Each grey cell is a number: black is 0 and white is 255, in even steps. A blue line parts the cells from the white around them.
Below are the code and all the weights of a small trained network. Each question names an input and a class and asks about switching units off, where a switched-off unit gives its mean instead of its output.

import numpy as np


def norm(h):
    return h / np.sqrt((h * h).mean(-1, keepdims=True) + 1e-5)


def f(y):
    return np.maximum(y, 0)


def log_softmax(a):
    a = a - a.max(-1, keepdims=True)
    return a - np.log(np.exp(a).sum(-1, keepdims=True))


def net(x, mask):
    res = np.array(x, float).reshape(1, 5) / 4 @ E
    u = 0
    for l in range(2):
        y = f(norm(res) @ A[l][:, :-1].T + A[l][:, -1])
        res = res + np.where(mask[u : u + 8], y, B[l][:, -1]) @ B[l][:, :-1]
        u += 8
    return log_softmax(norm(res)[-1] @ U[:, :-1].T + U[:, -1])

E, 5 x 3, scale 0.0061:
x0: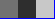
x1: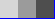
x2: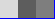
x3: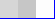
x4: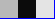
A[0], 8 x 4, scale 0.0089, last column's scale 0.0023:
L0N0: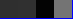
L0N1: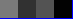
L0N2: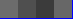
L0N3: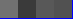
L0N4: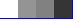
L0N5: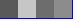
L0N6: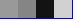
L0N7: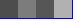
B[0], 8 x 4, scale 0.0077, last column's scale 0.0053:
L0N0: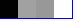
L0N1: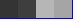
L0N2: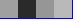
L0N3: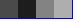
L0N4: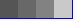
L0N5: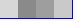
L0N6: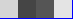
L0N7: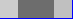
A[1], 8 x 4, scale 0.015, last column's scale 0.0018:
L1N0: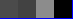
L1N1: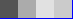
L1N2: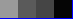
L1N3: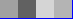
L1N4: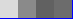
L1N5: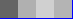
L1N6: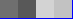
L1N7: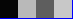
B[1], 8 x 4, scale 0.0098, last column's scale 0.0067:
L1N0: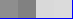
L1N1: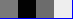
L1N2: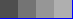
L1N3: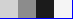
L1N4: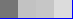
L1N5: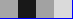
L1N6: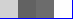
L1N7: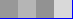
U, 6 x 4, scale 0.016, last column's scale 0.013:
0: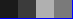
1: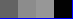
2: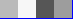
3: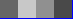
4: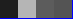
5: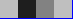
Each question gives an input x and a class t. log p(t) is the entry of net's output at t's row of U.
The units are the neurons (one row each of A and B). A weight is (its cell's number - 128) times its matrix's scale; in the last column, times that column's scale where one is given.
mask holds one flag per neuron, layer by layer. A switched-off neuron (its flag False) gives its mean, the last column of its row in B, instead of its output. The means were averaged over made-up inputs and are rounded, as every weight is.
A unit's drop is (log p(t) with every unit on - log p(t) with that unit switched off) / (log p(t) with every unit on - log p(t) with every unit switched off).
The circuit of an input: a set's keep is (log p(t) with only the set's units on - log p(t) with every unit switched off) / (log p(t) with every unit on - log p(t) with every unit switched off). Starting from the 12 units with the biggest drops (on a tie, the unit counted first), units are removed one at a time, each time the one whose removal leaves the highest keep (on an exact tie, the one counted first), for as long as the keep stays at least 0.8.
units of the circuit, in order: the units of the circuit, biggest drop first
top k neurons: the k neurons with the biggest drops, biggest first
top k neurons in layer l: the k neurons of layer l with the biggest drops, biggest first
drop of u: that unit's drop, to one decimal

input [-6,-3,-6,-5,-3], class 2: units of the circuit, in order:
(L1N7)
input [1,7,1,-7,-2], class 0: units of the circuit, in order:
(L0N0 L1N3)
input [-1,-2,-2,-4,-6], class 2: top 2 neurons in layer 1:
(L1N7 L1N1)
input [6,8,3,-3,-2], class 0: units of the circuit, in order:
(L1N3 L1N2 L1N6)
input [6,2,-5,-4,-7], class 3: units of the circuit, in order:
(L1N7 L1N3 L1N1)
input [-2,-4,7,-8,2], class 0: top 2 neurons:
(L0N0 L1N3)
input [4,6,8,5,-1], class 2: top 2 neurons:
(L0N0 L1N1)
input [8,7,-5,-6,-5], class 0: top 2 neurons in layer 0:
(L0N0 L0N2)
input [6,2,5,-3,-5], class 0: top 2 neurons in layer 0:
(L0N0 L0N5)
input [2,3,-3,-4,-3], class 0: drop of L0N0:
0.2
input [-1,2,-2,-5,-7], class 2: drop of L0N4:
0.1
